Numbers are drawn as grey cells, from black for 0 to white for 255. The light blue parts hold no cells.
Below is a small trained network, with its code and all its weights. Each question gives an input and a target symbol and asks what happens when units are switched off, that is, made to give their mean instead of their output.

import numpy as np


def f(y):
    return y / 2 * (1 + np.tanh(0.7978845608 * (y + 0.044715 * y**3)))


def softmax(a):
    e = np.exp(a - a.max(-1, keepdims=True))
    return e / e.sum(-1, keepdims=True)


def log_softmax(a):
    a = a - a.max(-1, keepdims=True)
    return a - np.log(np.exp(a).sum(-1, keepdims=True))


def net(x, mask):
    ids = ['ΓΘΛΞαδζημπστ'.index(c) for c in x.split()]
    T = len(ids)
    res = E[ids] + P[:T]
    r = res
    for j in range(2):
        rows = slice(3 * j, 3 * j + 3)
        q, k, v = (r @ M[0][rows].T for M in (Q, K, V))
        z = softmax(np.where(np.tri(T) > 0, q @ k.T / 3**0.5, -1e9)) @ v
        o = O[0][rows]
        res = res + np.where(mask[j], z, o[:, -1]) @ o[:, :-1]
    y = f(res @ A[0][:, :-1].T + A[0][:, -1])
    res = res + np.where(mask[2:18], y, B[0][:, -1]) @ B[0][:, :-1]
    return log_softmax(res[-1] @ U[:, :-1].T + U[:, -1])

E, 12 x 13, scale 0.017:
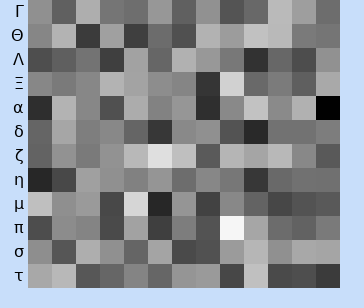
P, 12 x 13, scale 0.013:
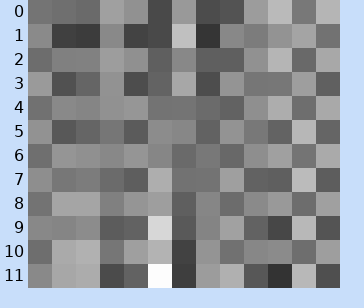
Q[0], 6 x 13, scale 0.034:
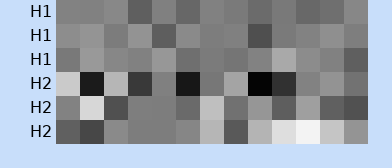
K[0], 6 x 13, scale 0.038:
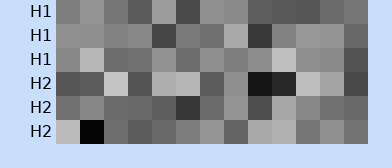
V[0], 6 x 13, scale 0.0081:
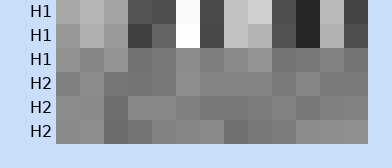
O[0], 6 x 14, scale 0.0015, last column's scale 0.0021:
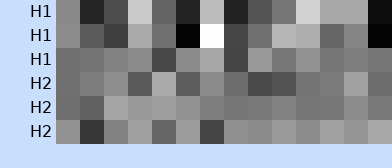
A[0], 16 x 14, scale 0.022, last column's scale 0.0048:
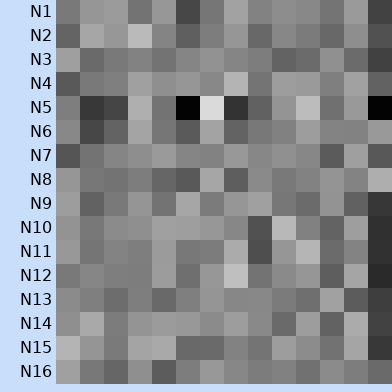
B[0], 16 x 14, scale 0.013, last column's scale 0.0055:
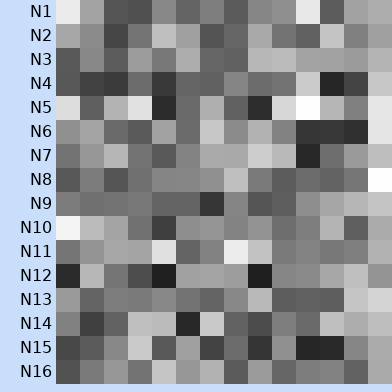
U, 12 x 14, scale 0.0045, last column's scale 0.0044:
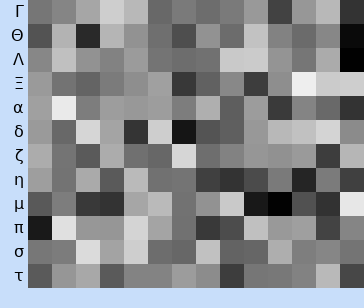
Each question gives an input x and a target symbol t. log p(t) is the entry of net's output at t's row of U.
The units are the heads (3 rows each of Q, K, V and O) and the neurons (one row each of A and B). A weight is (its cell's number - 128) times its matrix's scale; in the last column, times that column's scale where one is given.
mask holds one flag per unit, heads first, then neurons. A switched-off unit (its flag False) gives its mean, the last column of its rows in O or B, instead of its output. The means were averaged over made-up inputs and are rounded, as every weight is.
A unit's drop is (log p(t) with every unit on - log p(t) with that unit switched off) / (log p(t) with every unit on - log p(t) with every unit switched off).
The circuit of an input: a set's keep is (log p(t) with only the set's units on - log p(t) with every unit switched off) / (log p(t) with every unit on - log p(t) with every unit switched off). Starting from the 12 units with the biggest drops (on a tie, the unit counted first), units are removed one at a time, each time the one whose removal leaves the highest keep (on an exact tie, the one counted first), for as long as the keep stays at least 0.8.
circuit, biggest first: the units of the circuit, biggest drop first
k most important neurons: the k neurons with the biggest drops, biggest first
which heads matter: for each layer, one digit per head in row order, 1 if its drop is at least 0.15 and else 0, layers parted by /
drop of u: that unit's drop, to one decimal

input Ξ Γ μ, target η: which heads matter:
10
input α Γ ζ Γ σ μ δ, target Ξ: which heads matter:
00
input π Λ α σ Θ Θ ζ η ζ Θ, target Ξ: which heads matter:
00
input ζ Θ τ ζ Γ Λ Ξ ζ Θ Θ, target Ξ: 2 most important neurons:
[N9 N6]
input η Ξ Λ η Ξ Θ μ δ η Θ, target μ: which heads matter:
10
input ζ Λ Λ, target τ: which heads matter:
10
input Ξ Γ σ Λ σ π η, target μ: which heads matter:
00
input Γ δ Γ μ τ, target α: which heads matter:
00
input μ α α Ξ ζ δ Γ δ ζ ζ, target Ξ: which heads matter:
00
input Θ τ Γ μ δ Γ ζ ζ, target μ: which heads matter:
10
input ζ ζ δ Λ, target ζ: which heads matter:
00
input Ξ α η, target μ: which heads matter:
10
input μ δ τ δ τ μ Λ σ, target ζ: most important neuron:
[N5]
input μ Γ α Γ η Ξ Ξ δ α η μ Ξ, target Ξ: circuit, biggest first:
[N9]
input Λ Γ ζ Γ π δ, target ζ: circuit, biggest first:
[N5 H1]
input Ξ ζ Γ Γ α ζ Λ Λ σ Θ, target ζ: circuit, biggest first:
[H1 N5]
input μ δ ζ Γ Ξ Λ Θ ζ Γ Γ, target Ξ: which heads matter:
10
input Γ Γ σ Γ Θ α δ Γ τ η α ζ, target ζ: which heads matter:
10
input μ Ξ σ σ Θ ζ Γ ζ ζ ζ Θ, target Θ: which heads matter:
00
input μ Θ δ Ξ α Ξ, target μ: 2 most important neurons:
[N6 N8]
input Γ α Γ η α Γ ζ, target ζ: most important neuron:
[N14]
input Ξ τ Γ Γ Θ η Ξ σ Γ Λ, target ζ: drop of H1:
1.5
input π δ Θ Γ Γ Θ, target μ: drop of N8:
0.0
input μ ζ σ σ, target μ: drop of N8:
0.1
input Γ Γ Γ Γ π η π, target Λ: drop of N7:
0.2
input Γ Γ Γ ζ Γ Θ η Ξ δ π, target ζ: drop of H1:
1.6
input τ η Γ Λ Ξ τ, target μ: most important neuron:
[N5]
